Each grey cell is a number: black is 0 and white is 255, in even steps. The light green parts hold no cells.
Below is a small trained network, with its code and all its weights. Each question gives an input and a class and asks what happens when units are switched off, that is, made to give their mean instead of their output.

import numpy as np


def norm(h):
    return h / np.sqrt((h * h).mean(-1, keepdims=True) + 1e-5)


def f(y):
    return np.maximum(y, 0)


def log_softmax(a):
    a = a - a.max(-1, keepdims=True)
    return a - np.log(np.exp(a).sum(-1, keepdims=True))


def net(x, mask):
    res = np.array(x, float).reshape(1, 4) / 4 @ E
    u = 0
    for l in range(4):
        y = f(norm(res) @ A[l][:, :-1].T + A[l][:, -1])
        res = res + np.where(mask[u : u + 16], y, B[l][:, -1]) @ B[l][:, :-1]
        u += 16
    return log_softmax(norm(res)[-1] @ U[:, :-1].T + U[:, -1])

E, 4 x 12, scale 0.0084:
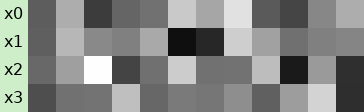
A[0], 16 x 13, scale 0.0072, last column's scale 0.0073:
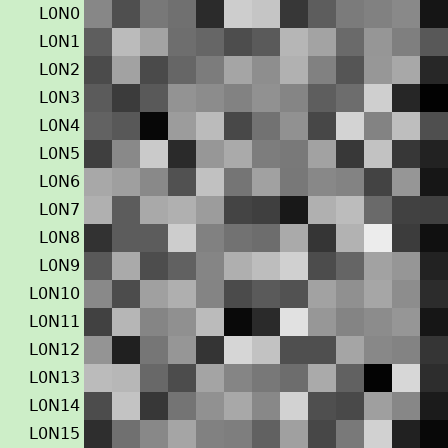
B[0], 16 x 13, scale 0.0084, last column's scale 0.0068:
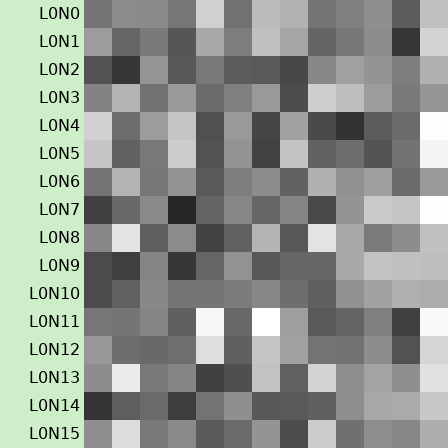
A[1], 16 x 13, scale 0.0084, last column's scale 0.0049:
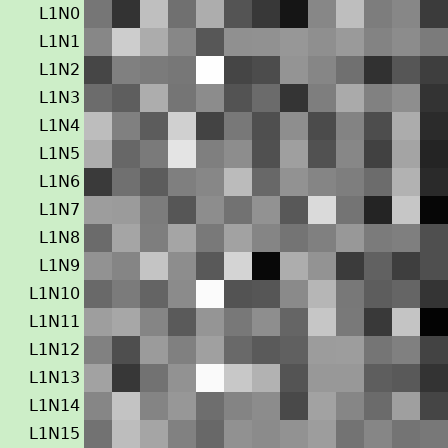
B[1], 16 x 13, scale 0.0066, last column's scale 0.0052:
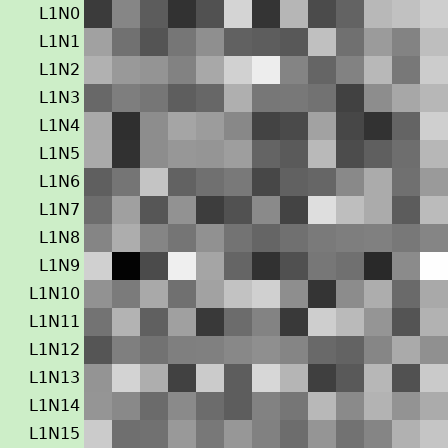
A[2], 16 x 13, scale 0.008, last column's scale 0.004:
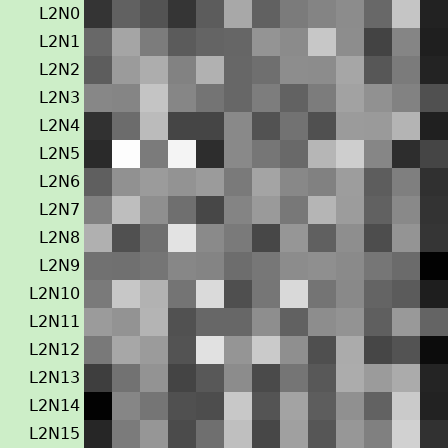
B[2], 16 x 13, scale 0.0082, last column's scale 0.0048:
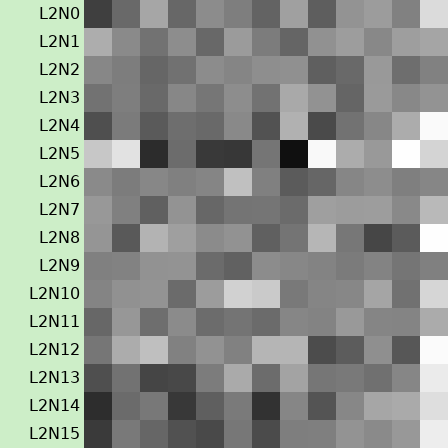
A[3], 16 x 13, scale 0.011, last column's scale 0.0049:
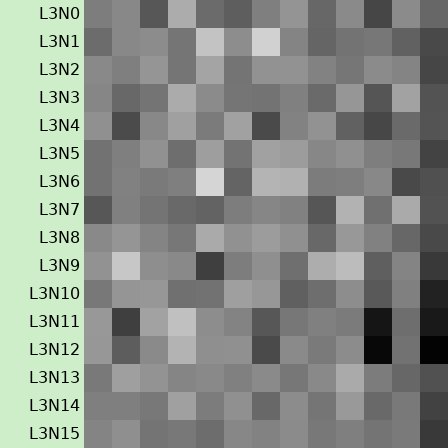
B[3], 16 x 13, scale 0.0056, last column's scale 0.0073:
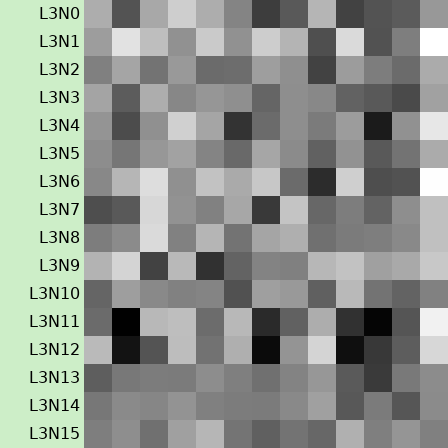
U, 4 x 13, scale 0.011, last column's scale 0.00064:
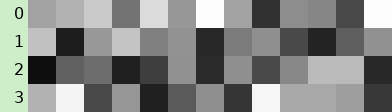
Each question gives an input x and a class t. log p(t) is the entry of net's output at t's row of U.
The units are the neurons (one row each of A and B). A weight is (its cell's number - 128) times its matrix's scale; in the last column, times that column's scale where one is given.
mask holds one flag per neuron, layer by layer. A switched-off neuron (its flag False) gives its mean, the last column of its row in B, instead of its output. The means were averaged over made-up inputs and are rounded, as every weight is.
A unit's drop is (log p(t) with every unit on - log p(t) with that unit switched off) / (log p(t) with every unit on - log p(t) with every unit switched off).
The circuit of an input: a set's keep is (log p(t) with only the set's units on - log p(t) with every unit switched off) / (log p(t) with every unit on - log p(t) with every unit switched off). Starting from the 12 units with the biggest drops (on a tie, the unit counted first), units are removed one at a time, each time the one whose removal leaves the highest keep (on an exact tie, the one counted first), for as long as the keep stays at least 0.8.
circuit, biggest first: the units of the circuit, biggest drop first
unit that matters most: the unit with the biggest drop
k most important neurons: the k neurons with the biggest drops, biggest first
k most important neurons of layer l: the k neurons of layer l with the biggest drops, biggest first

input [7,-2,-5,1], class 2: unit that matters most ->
L0N9
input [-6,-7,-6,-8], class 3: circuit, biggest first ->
(L0N13; L1N7)
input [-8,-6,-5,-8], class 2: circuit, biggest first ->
(L0N7; L1N0)
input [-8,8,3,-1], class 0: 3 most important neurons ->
(L0N11; L0N1; L1N2)
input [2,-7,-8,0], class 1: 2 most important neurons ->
(L0N4; L0N11)
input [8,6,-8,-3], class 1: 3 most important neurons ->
(L0N4; L0N7; L1N4)
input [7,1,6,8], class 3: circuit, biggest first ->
(L0N15; L2N5)
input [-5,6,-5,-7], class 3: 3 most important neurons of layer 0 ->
(L0N13; L0N12; L0N0)
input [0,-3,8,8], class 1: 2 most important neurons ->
(L0N5; L1N9)
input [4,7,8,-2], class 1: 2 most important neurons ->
(L0N5; L1N9)
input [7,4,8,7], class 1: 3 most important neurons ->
(L0N5; L1N9; L0N7)
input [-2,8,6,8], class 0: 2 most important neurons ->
(L0N11; L0N1)
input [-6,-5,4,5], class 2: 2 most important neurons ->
(L0N7; L0N11)
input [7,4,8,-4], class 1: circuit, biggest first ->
(L1N9)
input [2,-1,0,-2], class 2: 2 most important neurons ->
(L0N9; L0N2)
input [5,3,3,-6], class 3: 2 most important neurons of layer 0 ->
(L0N13; L0N7)
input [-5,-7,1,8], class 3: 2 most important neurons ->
(L0N8; L0N3)
